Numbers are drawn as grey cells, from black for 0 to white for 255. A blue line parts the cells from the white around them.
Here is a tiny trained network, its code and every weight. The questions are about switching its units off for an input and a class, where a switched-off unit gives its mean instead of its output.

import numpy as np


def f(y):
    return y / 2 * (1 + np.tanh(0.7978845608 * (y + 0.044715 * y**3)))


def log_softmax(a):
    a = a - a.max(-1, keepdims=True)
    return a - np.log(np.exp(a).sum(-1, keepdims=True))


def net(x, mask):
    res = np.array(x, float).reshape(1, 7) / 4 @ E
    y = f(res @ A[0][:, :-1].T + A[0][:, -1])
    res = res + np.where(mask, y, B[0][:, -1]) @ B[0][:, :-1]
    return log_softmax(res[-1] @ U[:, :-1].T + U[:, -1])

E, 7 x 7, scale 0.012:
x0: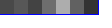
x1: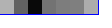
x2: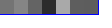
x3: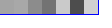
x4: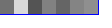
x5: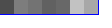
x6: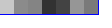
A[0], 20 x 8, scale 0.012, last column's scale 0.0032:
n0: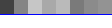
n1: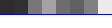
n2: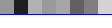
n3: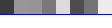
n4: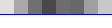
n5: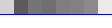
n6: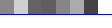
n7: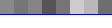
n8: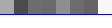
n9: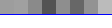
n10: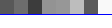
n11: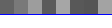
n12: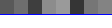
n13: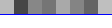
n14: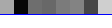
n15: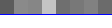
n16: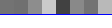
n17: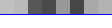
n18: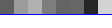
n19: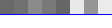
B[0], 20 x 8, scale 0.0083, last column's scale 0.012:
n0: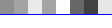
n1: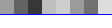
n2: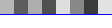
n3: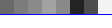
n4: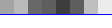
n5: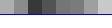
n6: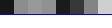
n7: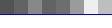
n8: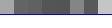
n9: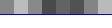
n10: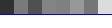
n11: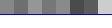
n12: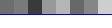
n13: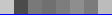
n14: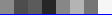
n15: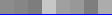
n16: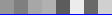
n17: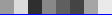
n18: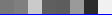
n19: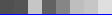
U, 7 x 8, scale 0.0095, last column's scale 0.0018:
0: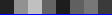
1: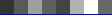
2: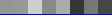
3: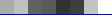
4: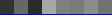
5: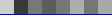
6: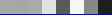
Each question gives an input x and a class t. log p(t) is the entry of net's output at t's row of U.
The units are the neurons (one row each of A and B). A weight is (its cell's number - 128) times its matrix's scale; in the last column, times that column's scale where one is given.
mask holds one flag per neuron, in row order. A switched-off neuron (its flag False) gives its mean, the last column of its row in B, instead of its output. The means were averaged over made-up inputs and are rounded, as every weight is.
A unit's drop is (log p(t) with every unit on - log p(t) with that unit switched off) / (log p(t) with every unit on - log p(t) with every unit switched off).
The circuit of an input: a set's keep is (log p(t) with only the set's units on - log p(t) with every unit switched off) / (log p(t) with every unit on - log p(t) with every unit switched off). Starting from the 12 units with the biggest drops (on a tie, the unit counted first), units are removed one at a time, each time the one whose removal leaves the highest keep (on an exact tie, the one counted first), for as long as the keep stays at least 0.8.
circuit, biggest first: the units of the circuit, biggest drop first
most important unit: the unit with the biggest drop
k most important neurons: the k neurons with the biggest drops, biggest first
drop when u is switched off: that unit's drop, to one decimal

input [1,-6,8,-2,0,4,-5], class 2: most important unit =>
n0
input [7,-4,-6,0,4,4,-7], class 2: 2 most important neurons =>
[n0; n3]
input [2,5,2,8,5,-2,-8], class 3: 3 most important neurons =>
[n17; n1; n9]
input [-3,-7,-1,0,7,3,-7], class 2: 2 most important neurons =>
[n0; n3]
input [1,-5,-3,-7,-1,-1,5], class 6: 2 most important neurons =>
[n16; n3]
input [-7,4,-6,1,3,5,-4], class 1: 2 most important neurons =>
[n7; n19]
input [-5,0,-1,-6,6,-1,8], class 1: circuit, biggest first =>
[n19; n7]
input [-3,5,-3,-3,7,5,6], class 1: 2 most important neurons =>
[n19; n7]
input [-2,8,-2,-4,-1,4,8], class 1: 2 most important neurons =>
[n19; n7]
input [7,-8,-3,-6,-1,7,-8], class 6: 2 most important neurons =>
[n16; n1]
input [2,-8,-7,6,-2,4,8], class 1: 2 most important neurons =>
[n7; n3]
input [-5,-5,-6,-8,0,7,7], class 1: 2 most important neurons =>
[n19; n7]
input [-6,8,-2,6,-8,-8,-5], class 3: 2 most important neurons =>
[n17; n4]
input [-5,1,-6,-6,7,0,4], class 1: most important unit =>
n19
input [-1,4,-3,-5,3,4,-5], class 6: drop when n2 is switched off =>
-0.1
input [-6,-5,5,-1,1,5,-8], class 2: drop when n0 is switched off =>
0.2
